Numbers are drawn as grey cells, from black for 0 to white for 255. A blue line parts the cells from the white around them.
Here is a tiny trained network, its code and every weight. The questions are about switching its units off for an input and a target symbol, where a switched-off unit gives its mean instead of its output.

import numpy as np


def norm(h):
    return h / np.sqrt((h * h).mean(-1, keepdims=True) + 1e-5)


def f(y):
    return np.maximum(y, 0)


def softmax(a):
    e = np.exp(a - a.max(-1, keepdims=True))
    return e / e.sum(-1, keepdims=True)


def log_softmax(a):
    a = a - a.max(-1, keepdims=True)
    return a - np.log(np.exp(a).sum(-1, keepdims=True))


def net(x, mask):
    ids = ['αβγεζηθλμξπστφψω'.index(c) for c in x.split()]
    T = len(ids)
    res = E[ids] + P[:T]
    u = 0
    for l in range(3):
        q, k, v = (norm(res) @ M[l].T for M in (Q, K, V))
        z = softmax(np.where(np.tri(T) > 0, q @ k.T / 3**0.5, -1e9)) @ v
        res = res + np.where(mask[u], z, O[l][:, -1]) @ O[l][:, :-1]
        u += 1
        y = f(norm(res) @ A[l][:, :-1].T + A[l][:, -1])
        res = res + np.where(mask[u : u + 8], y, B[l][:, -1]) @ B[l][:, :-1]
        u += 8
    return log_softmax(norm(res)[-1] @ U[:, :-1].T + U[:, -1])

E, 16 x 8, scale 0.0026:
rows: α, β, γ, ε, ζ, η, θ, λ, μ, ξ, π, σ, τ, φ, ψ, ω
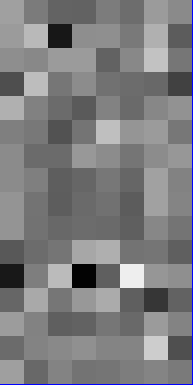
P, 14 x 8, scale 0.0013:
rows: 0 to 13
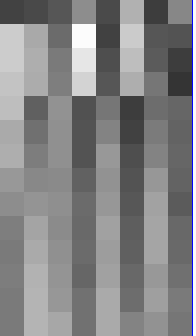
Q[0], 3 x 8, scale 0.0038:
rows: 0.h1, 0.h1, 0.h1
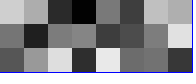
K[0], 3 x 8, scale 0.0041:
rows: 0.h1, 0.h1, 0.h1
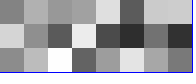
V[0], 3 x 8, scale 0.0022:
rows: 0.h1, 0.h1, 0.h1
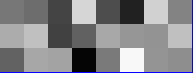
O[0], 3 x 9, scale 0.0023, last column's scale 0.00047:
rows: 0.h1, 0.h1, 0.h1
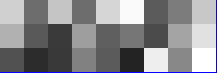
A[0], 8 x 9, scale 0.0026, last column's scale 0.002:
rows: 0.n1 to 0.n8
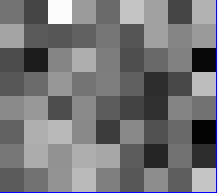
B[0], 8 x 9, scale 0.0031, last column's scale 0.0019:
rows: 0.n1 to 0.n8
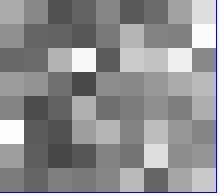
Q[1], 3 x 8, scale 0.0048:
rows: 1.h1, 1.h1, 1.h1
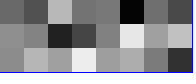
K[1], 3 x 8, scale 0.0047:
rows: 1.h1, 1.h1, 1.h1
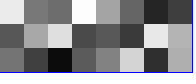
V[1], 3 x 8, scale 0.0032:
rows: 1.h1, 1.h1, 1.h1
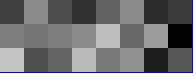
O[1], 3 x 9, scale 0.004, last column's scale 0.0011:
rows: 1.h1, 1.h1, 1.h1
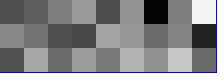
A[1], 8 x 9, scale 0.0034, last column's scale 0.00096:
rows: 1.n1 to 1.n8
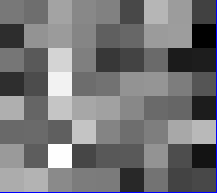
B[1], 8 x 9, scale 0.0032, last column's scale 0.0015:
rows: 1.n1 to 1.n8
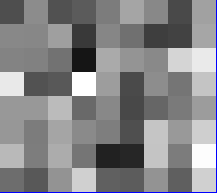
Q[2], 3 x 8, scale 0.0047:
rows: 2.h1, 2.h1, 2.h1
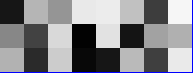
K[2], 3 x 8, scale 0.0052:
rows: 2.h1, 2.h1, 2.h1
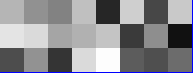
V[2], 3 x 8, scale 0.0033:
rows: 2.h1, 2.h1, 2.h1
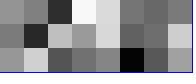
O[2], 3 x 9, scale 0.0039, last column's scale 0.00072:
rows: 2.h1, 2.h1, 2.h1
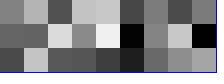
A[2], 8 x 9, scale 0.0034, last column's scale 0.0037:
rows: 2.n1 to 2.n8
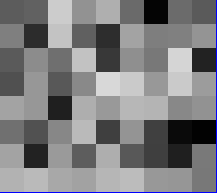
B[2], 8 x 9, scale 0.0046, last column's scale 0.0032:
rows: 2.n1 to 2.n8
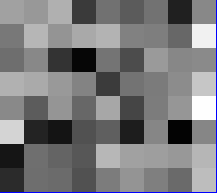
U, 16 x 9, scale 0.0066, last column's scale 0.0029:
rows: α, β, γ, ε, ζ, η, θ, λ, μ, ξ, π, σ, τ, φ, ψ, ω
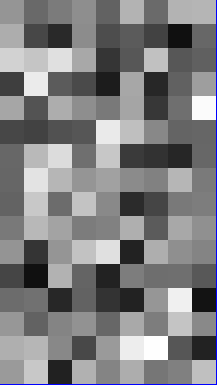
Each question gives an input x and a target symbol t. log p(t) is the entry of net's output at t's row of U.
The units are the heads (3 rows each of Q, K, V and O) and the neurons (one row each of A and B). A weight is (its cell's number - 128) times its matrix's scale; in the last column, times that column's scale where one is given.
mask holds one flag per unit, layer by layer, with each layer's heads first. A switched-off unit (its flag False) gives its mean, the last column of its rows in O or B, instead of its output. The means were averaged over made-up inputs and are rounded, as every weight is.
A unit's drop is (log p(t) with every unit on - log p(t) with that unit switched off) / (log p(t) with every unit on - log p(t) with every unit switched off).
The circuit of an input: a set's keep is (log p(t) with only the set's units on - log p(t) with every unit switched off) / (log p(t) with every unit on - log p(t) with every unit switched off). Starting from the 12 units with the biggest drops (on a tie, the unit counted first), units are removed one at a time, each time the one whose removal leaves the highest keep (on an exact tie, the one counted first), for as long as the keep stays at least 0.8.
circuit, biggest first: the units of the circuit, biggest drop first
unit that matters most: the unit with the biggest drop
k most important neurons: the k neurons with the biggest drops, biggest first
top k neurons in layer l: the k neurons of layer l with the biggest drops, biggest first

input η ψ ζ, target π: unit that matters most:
2.h1
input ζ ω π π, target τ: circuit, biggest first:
1.h1; 2.n3
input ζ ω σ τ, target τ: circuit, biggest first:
0.h1; 2.n3; 1.h1
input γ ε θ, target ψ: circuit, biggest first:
1.h1; 0.h1
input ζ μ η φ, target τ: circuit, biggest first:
1.h1; 2.n5; 2.n2
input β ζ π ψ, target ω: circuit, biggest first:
2.h1; 1.h1
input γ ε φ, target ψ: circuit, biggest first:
1.h1; 0.h1
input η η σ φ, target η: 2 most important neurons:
2.n7; 1.n3
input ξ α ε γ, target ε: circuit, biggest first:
0.h1; 1.h1; 2.n3
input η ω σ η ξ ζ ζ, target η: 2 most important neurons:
0.n2; 2.n7
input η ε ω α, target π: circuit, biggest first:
2.h1; 2.n5
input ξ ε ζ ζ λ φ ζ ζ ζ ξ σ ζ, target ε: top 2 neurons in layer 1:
1.n4; 1.n6
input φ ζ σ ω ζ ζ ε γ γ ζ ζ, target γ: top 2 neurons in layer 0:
0.n1; 0.n8
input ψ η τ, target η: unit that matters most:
0.h1
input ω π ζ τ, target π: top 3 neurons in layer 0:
0.n7; 0.n3; 0.n6
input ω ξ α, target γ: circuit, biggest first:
1.h1; 0.h1; 0.n3
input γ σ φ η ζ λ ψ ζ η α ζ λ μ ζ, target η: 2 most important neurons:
2.n7; 0.n2
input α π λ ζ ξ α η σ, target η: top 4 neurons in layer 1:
1.n4; 1.n3; 1.n2; 1.n6
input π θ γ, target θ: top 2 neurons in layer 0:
0.n4; 0.n2
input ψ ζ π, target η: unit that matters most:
0.h1
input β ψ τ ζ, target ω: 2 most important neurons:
1.n3; 2.n8
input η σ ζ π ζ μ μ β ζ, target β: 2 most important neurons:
0.n2; 1.n4
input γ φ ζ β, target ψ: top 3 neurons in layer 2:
2.n8; 2.n5; 2.n2
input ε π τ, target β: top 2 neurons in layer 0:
0.n4; 0.n7
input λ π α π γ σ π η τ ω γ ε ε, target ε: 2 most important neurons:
2.n5; 1.n2
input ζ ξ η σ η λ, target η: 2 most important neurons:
0.n2; 2.n7
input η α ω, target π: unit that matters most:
2.h1
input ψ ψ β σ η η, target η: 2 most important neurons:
2.n7; 0.n2
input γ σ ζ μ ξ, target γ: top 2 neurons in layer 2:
2.n2; 2.n8
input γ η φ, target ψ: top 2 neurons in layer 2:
2.n8; 2.n5
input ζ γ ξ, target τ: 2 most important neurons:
2.n3; 0.n5
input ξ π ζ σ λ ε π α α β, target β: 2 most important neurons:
1.n8; 2.n6
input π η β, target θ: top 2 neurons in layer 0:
0.n4; 0.n7
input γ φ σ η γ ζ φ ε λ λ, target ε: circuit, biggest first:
2.h1
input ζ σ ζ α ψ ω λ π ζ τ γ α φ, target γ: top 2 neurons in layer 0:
0.n8; 0.n1
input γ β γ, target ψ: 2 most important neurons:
2.n8; 1.n7
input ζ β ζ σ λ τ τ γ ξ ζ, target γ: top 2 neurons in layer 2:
2.n5; 2.n8
